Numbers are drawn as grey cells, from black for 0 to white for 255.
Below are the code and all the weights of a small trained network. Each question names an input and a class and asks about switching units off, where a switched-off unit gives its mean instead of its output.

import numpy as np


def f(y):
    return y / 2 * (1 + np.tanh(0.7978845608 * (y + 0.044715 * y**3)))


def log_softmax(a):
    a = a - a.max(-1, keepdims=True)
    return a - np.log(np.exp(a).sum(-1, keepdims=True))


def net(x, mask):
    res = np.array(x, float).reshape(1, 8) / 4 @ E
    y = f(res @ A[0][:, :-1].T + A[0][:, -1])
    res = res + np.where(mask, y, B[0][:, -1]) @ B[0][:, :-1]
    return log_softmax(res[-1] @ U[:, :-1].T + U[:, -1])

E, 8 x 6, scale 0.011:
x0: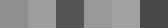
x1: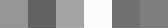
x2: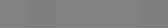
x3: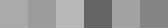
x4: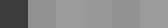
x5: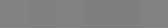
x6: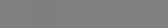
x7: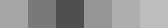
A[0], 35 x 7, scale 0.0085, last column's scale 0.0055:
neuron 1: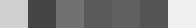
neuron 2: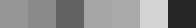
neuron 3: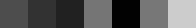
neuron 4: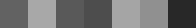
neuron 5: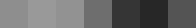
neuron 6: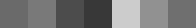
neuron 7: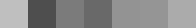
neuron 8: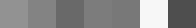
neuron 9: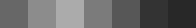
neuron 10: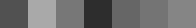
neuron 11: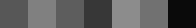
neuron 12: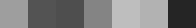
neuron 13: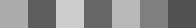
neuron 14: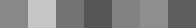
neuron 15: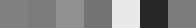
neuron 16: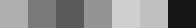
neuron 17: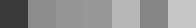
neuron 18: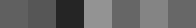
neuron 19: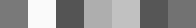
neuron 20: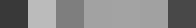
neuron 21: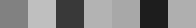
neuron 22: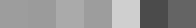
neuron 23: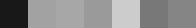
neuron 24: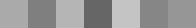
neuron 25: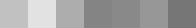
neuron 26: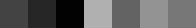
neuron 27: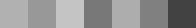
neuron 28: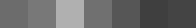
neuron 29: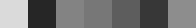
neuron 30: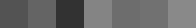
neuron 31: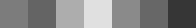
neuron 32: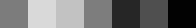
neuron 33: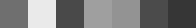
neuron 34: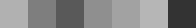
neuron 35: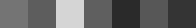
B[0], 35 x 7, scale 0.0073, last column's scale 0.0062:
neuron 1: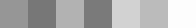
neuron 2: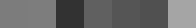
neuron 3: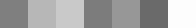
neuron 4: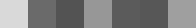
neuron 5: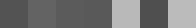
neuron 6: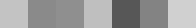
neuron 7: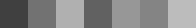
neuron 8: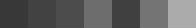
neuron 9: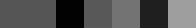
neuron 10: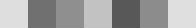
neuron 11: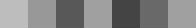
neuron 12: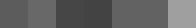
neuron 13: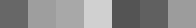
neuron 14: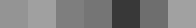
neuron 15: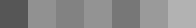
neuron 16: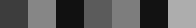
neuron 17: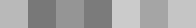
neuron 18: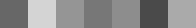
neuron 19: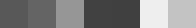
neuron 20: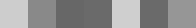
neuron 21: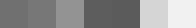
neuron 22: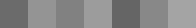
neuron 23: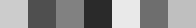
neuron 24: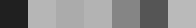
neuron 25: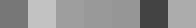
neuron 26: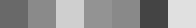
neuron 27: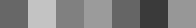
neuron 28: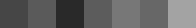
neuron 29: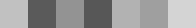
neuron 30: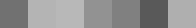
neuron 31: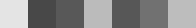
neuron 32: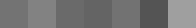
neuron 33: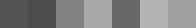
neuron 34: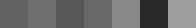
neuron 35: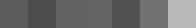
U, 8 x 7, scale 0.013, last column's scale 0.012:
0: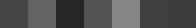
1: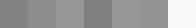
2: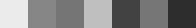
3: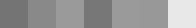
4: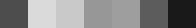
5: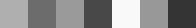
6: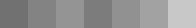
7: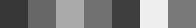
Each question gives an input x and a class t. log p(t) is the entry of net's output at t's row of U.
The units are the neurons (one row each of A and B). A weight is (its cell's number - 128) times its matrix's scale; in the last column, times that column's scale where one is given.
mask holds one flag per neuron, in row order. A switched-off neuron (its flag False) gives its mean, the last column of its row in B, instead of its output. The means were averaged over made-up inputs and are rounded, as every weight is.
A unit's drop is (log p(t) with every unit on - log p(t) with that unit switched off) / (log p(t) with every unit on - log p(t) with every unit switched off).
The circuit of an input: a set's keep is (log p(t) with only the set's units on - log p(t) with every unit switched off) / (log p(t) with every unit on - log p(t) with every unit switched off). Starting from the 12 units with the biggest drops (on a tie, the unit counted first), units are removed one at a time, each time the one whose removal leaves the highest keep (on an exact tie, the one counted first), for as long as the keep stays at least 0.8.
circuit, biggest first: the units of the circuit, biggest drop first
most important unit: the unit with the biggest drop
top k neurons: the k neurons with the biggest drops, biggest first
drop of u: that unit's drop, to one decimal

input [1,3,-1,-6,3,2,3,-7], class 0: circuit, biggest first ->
neuron 9
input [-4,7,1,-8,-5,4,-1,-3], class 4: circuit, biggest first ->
neuron 3; neuron 26
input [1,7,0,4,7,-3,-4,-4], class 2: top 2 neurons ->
neuron 31; neuron 1
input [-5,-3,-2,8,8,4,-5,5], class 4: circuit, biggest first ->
neuron 24; neuron 25
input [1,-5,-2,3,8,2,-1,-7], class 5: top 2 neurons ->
neuron 23; neuron 17
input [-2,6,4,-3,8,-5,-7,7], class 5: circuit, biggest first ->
neuron 23; neuron 20
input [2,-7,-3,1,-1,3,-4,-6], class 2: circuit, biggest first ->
neuron 10; neuron 11
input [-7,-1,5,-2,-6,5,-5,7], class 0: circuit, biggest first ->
neuron 8; neuron 16
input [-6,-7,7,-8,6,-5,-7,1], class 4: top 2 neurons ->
neuron 3; neuron 26
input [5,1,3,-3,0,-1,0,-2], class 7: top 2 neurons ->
neuron 21; neuron 19
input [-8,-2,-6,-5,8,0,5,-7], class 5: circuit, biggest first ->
neuron 23; neuron 17
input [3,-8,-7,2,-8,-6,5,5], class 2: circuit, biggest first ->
neuron 6; neuron 4
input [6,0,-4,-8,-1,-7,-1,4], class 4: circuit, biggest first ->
neuron 26; neuron 18
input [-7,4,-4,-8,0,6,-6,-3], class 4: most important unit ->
neuron 3
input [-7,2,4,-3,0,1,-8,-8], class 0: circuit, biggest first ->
neuron 9; neuron 28
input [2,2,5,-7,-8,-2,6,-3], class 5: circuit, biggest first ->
neuron 29; neuron 1
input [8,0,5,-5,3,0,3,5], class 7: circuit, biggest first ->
neuron 19; neuron 21
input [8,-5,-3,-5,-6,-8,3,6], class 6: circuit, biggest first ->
neuron 21; neuron 19
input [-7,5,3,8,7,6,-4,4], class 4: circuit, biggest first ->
neuron 24; neuron 25
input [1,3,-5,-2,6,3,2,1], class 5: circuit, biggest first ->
neuron 23; neuron 17; neuron 20
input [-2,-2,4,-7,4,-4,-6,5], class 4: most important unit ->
neuron 26
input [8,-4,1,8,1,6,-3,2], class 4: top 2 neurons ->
neuron 25; neuron 24
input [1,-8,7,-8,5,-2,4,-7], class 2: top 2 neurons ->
neuron 10; neuron 11
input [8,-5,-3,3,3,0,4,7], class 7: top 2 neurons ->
neuron 19; neuron 21
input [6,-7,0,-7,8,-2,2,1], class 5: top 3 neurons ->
neuron 23; neuron 20; neuron 17
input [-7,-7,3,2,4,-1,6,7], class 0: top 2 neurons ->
neuron 8; neuron 16
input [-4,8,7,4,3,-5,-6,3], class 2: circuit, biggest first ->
neuron 31
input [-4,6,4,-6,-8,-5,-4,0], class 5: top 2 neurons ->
neuron 29; neuron 1
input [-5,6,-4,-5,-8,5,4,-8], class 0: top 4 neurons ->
neuron 9; neuron 35; neuron 28; neuron 5
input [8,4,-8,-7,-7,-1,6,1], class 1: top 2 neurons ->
neuron 29; neuron 21
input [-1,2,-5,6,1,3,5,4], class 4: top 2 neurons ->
neuron 24; neuron 25
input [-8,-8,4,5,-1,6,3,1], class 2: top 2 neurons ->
neuron 10; neuron 6
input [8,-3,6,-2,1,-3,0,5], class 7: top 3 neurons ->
neuron 19; neuron 21; neuron 33
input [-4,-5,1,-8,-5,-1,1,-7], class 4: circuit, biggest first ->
neuron 3
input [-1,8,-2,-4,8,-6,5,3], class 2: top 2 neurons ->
neuron 31; neuron 1
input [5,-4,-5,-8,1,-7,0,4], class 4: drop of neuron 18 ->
0.2
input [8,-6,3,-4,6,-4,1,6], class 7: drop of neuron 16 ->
-0.1
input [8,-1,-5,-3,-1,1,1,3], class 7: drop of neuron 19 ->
0.2
